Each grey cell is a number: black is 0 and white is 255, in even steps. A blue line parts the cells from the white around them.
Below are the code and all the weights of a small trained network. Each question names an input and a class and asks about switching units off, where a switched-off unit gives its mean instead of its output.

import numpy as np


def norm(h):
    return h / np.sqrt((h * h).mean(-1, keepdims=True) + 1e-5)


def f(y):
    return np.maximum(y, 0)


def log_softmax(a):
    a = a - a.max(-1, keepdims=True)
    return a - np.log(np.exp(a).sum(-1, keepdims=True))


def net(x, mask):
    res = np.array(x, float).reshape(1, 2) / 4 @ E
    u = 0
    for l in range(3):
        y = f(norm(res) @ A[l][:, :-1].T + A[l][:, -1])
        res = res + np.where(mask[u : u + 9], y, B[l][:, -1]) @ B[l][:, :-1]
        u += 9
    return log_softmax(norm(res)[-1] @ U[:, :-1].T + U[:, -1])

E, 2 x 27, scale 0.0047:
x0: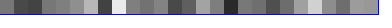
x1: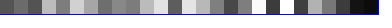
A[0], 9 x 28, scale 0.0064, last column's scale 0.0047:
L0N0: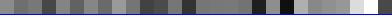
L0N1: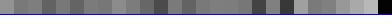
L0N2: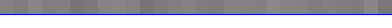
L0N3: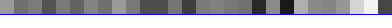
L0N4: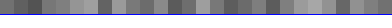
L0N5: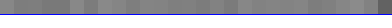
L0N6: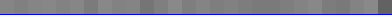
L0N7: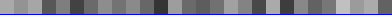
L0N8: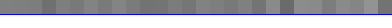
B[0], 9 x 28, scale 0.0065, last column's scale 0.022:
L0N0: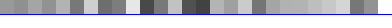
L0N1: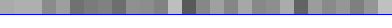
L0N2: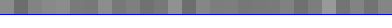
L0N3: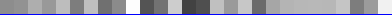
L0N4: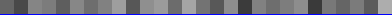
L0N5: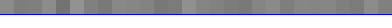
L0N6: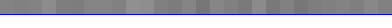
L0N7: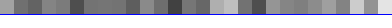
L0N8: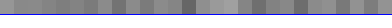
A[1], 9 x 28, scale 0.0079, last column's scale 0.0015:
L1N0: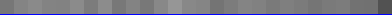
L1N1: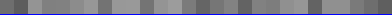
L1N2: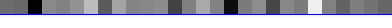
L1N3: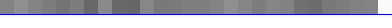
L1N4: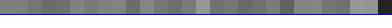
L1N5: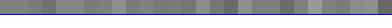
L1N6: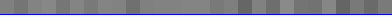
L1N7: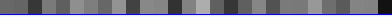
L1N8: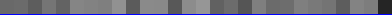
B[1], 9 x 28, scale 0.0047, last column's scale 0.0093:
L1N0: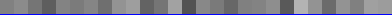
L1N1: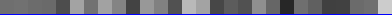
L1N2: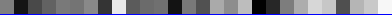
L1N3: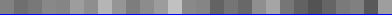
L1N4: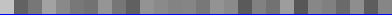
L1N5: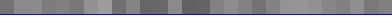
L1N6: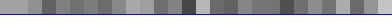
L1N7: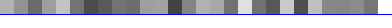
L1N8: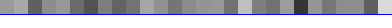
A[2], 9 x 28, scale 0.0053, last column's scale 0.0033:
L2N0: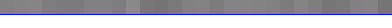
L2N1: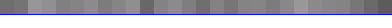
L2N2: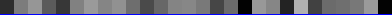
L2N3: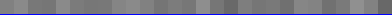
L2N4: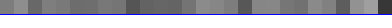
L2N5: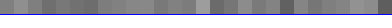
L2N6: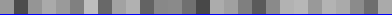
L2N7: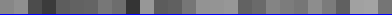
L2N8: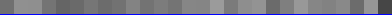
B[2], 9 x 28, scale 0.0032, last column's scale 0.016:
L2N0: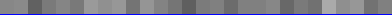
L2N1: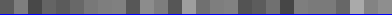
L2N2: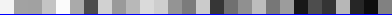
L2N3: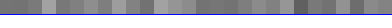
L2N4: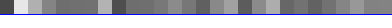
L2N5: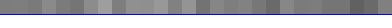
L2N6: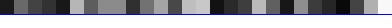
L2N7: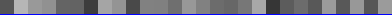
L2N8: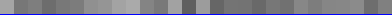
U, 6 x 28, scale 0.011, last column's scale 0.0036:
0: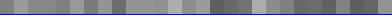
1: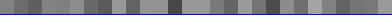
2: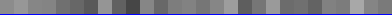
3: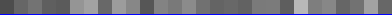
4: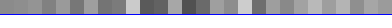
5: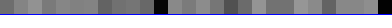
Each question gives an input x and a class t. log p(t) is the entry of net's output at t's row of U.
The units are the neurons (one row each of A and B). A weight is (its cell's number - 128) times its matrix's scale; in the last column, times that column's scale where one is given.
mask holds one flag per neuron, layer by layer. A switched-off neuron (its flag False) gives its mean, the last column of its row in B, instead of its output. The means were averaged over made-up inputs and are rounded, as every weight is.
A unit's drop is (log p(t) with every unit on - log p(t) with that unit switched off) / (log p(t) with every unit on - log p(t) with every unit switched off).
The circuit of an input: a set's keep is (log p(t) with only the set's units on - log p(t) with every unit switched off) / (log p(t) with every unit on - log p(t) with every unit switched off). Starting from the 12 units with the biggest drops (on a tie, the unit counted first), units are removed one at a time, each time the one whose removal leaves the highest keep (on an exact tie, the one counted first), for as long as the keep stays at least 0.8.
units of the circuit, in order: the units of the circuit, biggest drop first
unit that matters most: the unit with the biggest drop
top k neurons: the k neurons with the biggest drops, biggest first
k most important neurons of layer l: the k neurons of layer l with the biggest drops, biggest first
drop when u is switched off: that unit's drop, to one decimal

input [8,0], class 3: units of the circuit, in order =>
L0N4, L2N6
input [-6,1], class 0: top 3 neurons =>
L0N7, L1N2, L0N0
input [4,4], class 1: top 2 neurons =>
L0N0, L0N3
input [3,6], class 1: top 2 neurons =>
L0N0, L0N3
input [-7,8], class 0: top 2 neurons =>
L1N2, L0N7
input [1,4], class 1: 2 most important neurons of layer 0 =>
L0N0, L0N3
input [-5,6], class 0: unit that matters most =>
L1N2
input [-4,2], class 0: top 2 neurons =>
L0N7, L1N2
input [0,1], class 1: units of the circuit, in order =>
L0N0, L0N3
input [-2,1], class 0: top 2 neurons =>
L0N7, L1N2
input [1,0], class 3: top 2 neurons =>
L0N4, L2N6
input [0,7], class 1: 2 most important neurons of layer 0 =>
L0N0, L0N3
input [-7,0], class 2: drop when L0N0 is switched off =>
0.3
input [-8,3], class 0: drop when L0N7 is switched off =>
0.3
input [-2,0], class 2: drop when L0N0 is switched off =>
0.5
